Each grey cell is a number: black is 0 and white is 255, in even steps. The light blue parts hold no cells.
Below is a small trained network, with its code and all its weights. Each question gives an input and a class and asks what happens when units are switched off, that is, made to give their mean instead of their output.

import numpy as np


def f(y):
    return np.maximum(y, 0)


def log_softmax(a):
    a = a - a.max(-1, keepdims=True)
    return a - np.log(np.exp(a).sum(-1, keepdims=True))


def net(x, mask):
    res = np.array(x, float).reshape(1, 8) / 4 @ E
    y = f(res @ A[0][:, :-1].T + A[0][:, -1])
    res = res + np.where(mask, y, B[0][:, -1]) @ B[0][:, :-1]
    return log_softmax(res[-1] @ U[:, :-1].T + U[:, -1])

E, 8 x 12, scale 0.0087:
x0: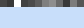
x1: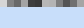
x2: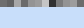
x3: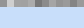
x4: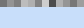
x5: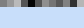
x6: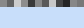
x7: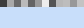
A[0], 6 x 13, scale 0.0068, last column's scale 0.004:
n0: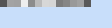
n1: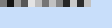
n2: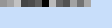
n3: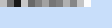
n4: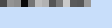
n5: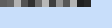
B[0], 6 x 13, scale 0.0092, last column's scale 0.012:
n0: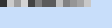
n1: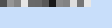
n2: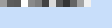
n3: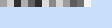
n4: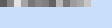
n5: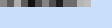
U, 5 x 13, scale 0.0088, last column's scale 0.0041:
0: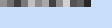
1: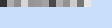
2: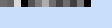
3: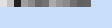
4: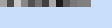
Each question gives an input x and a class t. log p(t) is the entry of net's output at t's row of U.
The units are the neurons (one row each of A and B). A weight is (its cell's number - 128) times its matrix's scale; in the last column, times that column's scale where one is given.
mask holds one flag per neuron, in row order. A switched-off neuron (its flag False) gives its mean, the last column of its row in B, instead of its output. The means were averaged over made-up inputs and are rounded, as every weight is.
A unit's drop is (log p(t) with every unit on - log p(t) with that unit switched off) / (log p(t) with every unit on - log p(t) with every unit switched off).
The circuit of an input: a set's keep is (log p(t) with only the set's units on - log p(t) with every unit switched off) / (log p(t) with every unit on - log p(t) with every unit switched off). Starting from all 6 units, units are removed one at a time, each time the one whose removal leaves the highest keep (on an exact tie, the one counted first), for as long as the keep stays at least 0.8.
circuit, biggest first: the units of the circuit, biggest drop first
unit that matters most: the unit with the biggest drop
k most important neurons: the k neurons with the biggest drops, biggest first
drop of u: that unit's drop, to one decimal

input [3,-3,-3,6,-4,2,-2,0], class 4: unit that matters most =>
n3
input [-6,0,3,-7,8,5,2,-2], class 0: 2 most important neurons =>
[n2 n1]
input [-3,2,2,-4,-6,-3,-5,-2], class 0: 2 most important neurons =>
[n2 n0]
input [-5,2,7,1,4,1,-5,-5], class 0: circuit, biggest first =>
[n2 n1]
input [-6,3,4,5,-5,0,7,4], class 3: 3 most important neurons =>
[n1 n4 n3]
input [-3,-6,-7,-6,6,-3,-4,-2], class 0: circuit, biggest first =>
[n0 n2 n1]
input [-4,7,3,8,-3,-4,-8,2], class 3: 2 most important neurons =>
[n3 n1]
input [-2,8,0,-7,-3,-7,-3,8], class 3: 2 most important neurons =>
[n3 n1]
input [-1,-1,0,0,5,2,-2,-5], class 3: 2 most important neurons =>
[n1 n0]
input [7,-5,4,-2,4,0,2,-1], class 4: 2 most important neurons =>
[n5 n3]
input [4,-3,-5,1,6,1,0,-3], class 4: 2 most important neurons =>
[n3 n0]
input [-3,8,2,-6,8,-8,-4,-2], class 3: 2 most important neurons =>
[n3 n4]
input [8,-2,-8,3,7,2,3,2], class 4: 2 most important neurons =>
[n3 n1]
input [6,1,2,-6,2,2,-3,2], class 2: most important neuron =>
[n2]
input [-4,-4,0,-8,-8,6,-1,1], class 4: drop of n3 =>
0.2
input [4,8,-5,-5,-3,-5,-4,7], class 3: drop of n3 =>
0.2
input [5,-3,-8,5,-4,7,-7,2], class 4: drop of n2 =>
0.1
